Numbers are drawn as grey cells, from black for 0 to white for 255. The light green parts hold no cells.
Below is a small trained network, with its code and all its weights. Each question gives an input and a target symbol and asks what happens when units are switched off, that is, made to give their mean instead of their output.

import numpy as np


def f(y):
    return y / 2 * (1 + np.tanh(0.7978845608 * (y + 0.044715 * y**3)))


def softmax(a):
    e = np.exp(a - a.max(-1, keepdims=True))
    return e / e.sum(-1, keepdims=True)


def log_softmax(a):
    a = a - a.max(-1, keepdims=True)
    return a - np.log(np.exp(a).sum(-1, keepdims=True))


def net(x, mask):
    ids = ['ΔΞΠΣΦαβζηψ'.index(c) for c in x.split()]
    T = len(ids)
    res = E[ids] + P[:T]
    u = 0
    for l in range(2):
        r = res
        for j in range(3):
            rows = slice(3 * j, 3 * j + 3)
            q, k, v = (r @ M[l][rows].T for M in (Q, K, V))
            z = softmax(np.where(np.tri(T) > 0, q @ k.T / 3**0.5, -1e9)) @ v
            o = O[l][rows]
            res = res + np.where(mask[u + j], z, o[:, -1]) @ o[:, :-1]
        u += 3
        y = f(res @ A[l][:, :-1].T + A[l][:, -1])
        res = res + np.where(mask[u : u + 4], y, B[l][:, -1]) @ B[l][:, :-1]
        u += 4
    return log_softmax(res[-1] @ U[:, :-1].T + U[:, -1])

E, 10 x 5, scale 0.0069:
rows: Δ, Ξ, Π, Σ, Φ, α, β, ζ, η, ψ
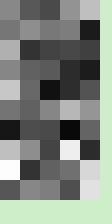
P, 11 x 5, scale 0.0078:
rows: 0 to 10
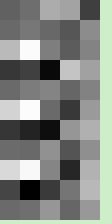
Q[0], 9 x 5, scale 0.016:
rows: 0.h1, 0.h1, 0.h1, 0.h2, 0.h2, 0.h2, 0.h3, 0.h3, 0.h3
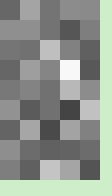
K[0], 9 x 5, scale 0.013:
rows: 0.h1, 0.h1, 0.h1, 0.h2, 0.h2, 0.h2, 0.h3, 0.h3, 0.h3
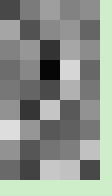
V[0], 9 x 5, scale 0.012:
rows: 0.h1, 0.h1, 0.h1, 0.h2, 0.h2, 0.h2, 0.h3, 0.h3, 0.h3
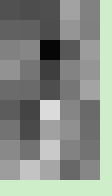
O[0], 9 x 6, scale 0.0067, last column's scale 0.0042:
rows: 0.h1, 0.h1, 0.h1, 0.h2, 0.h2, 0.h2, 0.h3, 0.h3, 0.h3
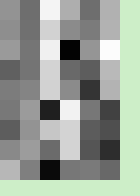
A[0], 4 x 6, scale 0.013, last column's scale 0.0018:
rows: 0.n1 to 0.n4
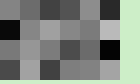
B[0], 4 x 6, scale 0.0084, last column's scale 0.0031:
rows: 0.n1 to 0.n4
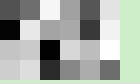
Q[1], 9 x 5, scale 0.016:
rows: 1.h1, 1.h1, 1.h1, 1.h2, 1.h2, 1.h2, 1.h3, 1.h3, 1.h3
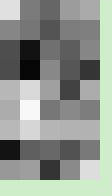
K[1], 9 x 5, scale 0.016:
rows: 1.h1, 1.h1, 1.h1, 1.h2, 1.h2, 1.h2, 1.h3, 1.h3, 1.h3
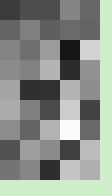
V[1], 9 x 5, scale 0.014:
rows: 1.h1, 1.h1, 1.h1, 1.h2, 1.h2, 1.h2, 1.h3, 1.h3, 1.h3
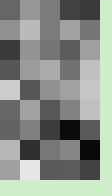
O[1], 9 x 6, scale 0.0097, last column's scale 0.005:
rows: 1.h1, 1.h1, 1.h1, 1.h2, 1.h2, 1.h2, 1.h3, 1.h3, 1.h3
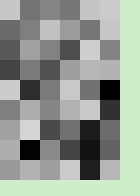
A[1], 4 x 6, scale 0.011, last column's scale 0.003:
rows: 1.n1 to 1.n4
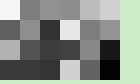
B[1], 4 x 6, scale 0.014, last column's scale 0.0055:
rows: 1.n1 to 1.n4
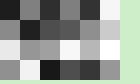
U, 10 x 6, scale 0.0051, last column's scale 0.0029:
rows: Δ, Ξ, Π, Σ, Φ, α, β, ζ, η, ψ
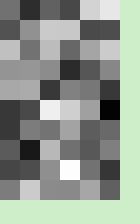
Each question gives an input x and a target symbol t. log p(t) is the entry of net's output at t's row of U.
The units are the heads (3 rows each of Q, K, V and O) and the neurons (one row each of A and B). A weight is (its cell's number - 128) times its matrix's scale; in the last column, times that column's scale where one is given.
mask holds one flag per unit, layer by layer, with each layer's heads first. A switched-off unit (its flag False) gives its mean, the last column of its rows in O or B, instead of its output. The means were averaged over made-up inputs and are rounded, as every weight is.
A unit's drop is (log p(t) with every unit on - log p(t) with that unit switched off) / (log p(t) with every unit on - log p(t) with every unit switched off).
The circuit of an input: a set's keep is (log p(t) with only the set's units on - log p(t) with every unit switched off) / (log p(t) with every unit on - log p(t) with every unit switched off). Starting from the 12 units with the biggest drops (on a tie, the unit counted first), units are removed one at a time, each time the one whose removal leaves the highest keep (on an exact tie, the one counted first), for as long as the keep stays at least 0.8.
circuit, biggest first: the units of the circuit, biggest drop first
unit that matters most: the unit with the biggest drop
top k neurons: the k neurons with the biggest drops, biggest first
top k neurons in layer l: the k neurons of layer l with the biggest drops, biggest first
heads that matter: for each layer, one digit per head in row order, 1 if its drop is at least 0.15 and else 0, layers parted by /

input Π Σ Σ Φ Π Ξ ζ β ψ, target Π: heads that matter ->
111 / 011
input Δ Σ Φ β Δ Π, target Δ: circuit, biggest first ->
(0.n3 1.h3 0.h1)
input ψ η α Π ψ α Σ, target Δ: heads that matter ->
000 / 011
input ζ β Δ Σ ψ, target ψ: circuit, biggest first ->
(1.h3 0.n2)
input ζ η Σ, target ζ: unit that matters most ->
1.h3
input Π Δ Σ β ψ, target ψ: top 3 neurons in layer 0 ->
(0.n2 0.n1 0.n4)
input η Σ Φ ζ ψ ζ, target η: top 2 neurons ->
(1.n1 1.n3)
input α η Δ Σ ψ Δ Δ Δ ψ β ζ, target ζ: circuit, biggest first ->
(0.h2 1.h3 0.n3)
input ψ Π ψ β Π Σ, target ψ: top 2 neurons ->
(0.n3 0.n2)
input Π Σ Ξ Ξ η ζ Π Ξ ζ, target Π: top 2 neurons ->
(1.n3 0.n3)
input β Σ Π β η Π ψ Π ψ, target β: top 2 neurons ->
(1.n1 0.n2)
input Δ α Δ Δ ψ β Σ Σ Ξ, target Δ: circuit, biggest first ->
(1.h3 0.h3)
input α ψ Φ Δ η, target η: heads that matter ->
000 / 010
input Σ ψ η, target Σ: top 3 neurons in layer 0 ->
(0.n3 0.n4 0.n1)
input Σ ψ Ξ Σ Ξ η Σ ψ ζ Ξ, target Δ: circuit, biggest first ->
(1.n2 1.h3 1.h2)
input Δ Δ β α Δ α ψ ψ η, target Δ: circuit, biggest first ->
(1.h3)
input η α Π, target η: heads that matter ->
000 / 011
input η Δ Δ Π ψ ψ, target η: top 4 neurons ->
(1.n3 1.n1 0.n2 0.n3)
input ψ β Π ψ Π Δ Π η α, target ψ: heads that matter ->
110 / 011
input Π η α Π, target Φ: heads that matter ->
000 / 110
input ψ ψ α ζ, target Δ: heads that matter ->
000 / 011
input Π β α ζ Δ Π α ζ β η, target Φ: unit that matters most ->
1.h1
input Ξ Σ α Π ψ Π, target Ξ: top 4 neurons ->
(0.n4 0.n3 0.n1 1.n2)
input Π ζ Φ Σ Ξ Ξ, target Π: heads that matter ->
011 / 011
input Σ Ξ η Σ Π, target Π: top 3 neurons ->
(1.n3 0.n2 1.n1)
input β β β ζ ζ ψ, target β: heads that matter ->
011 / 101
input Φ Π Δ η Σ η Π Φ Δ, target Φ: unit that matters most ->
1.n1
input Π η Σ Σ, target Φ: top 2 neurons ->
(1.n4 0.n3)
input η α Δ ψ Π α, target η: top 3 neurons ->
(1.n1 1.n3 0.n2)
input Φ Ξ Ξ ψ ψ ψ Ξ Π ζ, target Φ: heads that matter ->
000 / 101
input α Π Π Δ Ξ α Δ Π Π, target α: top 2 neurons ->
(0.n3 0.n4)
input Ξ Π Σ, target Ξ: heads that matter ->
110 / 111
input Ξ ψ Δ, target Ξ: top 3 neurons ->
(0.n4 0.n1 1.n2)
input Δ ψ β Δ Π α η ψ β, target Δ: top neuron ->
(0.n3)
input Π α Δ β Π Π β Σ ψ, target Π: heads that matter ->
011 / 011
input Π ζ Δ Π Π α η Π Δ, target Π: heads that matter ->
111 / 011
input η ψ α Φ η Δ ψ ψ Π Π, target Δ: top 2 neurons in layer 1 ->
(1.n2 1.n3)
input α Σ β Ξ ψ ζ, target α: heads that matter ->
111 / 101
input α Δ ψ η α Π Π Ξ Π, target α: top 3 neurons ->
(0.n3 0.n4 0.n2)
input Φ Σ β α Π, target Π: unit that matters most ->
0.n3
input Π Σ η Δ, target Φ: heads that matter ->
010 / 110
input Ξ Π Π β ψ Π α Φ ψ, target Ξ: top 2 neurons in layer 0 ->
(0.n4 0.n1)
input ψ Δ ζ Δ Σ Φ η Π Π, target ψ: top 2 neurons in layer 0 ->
(0.n1 0.n3)
